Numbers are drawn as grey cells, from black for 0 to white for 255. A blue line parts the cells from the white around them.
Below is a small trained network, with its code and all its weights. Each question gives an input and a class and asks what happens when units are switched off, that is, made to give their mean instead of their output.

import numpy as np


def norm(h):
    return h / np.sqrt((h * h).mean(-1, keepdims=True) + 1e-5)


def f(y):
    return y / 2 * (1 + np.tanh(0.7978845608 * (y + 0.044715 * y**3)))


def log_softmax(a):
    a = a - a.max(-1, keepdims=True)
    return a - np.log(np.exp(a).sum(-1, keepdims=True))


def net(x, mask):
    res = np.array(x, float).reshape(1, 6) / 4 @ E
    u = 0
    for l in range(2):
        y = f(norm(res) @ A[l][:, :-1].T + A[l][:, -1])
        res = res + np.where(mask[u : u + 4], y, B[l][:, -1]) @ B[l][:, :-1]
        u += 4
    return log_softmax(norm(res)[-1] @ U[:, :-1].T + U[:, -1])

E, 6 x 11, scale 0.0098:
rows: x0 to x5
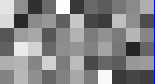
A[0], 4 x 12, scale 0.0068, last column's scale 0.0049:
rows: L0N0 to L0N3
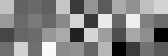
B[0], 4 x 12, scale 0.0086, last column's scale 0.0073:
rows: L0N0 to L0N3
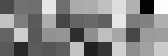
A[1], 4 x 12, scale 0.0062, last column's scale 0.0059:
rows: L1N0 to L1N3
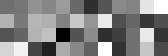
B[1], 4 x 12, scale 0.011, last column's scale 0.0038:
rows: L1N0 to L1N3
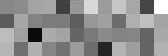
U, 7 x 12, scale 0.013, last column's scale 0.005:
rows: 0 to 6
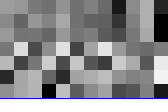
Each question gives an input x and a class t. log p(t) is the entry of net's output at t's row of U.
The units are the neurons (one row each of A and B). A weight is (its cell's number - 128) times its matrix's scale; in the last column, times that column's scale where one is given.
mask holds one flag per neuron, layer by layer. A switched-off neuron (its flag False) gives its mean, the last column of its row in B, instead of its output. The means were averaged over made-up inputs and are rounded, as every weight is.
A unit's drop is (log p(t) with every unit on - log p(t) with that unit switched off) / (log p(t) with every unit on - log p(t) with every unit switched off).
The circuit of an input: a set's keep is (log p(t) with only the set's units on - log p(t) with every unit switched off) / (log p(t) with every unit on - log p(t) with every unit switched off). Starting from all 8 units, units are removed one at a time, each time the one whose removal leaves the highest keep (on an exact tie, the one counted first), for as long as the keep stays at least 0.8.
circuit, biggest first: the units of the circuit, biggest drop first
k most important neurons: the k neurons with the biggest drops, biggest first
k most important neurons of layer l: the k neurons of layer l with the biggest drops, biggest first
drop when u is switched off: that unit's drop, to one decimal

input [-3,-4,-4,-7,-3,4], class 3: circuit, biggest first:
(L0N2)
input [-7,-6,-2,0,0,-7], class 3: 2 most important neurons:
(L1N2 L0N0)
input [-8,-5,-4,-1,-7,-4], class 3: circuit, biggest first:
(L1N2 L0N0 L0N3 L0N2)
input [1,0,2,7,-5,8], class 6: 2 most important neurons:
(L0N0 L1N0)
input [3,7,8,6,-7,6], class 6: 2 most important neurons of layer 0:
(L0N0 L0N3)
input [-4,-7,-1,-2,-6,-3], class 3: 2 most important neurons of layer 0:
(L0N2 L0N3)
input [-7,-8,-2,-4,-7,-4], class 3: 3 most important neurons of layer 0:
(L0N2 L0N3 L0N0)
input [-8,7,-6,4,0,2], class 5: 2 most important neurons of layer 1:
(L1N1 L1N3)
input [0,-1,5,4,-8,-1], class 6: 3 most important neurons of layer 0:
(L0N0 L0N3 L0N1)
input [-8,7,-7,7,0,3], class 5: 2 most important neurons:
(L1N1 L0N1)
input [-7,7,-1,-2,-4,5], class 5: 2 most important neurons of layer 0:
(L0N3 L0N0)
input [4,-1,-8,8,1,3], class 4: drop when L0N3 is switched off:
0.2
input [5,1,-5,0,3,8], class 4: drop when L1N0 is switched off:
0.0
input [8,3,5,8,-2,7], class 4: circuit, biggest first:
(L1N3)
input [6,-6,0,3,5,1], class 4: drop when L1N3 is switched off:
0.1
